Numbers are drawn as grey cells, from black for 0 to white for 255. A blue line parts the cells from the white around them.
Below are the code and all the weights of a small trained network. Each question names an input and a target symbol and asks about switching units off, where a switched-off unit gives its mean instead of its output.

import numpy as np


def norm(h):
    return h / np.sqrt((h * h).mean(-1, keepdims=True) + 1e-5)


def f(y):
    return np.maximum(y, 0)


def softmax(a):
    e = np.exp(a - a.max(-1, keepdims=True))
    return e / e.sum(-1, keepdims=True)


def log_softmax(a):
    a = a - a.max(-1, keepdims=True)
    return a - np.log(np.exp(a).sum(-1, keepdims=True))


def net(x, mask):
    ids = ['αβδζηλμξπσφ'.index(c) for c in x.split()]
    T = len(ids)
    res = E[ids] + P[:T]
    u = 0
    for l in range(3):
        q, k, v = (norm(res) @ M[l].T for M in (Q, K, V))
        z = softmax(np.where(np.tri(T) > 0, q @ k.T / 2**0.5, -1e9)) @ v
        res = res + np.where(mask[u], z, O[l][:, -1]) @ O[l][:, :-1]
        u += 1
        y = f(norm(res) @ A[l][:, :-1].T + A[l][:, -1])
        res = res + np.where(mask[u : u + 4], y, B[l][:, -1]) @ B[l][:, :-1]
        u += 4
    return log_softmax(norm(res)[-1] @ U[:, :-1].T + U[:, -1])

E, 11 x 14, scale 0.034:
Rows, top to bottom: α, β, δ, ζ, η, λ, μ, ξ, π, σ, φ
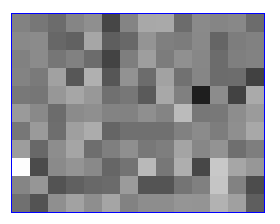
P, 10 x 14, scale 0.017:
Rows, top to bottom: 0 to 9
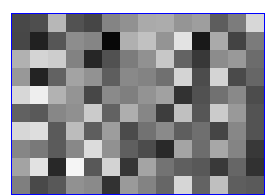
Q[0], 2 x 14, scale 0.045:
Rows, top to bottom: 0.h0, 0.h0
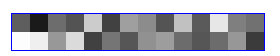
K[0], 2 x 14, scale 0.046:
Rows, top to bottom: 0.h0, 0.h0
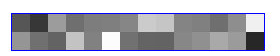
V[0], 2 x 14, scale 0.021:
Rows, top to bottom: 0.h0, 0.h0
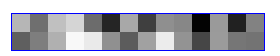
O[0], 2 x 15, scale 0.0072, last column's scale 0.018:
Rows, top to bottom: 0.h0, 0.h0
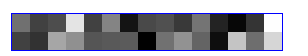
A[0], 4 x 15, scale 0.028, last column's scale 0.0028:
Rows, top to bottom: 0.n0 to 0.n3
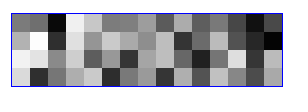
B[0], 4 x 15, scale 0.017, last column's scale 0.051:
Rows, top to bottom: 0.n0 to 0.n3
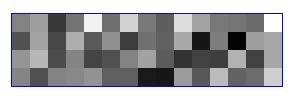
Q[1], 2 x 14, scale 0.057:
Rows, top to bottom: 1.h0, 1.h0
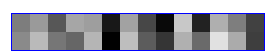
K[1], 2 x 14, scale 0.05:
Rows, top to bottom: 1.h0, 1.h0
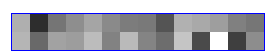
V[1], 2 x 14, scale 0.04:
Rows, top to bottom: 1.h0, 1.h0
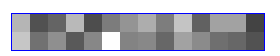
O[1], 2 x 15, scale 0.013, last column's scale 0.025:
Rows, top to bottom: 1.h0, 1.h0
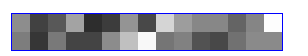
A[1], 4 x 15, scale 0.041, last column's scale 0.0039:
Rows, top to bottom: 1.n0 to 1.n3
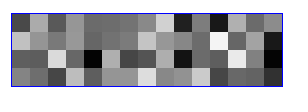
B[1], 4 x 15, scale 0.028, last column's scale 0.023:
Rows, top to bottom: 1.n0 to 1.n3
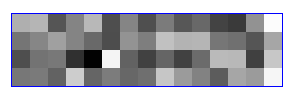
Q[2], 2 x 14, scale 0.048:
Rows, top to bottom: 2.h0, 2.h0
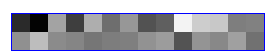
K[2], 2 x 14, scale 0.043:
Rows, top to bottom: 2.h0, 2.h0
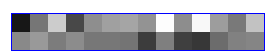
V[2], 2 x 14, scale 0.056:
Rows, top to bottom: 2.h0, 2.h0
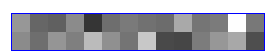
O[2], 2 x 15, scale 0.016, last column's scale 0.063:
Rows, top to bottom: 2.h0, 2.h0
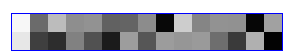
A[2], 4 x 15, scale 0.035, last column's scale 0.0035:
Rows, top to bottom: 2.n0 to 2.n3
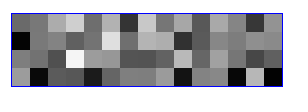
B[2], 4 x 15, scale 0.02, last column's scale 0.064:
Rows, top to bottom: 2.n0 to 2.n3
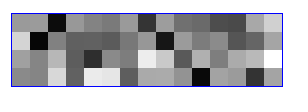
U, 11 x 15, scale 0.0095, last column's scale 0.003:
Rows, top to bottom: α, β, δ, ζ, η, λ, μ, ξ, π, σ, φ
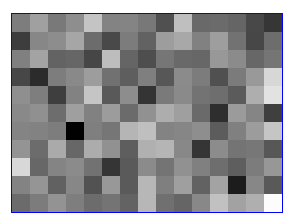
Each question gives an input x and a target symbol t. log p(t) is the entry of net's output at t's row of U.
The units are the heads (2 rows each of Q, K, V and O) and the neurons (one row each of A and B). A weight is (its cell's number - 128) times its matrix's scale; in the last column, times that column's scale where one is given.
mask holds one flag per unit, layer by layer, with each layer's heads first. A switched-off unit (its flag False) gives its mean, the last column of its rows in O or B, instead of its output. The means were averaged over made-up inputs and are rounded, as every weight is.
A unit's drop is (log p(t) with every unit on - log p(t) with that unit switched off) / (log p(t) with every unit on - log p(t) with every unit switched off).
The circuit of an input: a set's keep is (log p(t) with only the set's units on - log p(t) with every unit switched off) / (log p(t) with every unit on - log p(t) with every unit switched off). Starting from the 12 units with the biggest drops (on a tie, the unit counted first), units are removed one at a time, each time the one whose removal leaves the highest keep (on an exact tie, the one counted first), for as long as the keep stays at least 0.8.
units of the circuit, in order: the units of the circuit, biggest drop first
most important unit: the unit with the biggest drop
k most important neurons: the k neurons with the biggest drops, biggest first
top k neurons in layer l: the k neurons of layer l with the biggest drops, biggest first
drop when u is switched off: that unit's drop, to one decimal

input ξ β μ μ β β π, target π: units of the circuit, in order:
0.n2, 2.h0
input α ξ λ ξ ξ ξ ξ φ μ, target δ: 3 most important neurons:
0.n0, 1.n2, 0.n1
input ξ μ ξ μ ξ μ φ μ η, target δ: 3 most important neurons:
0.n0, 1.n2, 0.n1
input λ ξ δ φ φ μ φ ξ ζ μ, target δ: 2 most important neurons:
0.n0, 1.n0
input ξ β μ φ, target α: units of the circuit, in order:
0.n0
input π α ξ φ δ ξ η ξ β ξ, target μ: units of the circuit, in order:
2.n2, 0.n0
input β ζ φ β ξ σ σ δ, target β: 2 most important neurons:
1.n1, 0.n0
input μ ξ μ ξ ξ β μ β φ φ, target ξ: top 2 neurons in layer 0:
0.n0, 0.n3
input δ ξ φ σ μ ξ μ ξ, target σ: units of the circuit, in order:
0.h0, 0.n1
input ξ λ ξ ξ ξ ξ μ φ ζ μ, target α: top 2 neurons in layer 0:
0.n3, 0.n0
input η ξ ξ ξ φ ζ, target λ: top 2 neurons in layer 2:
2.n2, 2.n0
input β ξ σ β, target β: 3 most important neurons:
1.n1, 0.n0, 2.n2
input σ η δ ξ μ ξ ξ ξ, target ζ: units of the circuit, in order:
0.h0, 2.h0, 0.n1, 2.n1
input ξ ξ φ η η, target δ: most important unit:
0.n0
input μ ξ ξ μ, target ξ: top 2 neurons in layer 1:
1.n3, 1.n0
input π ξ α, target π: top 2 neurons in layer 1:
1.n0, 1.n1
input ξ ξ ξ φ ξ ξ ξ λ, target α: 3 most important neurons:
0.n3, 0.n0, 1.n3
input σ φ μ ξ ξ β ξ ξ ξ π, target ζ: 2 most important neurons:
1.n1, 0.n1
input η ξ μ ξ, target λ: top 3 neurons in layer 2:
2.n2, 2.n0, 2.n1
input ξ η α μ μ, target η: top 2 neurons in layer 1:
1.n0, 1.n2
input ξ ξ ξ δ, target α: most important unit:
0.n3
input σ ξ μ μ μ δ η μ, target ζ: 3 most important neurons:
1.n1, 0.n1, 2.n1
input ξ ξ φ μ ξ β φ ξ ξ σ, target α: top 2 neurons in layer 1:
1.n3, 1.n2
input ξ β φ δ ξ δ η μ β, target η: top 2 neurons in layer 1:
1.n0, 1.n2
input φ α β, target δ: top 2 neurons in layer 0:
0.n0, 0.n3
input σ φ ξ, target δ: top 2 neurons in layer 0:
0.n0, 0.n1
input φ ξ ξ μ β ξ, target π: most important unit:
2.h0
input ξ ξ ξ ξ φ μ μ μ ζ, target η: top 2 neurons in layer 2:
2.n2, 2.n3
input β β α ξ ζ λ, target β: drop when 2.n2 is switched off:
0.3
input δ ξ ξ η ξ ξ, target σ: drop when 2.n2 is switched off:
0.1
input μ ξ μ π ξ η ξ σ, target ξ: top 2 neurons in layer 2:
2.n3, 2.n0
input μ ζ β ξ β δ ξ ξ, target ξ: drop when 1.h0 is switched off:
1.0
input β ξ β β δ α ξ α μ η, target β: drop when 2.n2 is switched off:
0.2
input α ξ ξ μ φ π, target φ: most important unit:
0.n3
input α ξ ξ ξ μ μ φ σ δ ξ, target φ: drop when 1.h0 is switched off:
0.4
